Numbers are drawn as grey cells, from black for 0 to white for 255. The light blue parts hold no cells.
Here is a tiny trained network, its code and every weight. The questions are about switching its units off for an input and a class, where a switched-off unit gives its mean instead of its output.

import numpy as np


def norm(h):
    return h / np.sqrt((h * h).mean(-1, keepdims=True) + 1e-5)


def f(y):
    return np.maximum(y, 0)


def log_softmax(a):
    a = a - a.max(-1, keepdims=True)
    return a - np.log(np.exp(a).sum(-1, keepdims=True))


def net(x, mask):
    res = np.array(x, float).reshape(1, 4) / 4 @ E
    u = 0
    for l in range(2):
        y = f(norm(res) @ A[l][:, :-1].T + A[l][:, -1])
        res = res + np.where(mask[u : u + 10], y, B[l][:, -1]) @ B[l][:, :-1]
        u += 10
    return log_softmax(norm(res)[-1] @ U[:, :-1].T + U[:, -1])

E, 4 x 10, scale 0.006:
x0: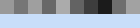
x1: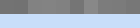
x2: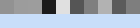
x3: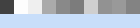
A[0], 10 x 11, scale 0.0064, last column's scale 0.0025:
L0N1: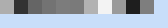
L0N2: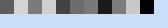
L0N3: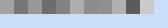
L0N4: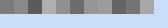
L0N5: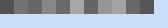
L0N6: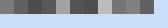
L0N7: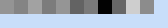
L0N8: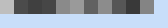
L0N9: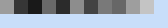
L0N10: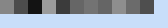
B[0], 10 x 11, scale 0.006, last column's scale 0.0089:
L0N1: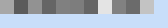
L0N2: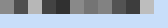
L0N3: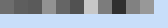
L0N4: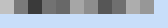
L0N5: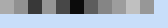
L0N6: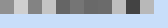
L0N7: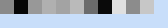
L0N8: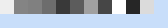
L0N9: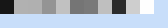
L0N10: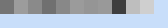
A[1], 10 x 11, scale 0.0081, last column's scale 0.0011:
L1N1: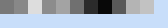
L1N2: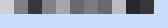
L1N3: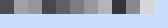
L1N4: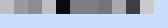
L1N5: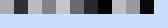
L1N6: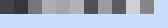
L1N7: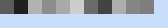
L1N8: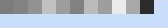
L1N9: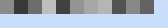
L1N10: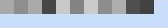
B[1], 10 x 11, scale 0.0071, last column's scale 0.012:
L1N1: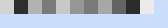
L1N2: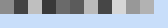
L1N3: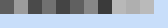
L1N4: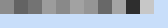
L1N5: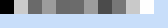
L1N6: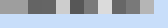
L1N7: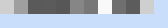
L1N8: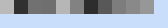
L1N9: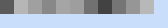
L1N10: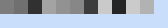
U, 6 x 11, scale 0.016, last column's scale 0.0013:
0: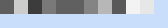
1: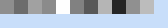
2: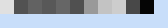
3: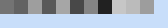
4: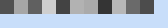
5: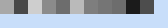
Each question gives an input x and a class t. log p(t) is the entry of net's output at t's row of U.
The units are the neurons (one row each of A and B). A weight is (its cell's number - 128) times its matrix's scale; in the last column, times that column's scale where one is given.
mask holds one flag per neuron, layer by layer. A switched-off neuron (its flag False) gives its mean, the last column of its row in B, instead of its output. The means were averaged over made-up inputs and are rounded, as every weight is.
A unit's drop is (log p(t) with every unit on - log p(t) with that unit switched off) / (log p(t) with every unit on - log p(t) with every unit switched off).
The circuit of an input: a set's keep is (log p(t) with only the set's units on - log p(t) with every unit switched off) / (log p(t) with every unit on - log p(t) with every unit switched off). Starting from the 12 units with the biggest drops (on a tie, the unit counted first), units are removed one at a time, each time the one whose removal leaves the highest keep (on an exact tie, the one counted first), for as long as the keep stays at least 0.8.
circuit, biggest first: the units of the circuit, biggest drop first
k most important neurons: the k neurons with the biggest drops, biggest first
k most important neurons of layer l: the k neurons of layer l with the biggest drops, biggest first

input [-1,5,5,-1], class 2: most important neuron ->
[L0N7]
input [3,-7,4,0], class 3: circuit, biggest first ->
[L0N9 L1N5]
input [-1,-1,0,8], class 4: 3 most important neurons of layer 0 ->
[L0N7 L0N9 L0N10]
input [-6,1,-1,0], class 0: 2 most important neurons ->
[L0N8 L1N1]
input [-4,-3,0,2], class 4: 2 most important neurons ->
[L0N9 L0N8]
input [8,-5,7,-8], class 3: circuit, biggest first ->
[L1N5 L0N8]
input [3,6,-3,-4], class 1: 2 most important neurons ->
[L0N9 L1N1]
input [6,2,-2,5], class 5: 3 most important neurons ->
[L1N1 L0N9 L0N2]
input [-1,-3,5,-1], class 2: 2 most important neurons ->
[L0N7 L1N5]
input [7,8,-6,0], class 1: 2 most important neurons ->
[L0N8 L1N1]
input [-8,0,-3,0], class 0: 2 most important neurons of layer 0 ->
[L0N8 L0N6]
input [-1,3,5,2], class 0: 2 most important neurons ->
[L0N8 L0N7]
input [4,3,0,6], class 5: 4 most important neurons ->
[L0N2 L0N9 L1N1 L1N6]
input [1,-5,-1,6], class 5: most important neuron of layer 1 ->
[L1N5]
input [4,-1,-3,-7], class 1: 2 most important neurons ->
[L0N9 L1N1]
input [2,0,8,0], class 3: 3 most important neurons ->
[L0N9 L1N2 L0N10]
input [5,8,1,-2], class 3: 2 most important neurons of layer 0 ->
[L0N8 L0N10]
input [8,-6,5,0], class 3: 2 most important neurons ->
[L0N9 L1N5]
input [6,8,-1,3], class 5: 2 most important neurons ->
[L1N1 L0N9]
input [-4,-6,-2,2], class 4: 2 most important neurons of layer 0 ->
[L0N9 L0N8]
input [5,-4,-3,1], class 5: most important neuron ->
[L0N2]
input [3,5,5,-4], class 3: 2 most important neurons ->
[L1N5 L1N2]
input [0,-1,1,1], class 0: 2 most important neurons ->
[L0N8 L0N6]
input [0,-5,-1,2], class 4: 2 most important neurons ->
[L0N7 L1N1]
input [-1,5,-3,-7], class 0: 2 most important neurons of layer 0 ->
[L0N9 L0N7]
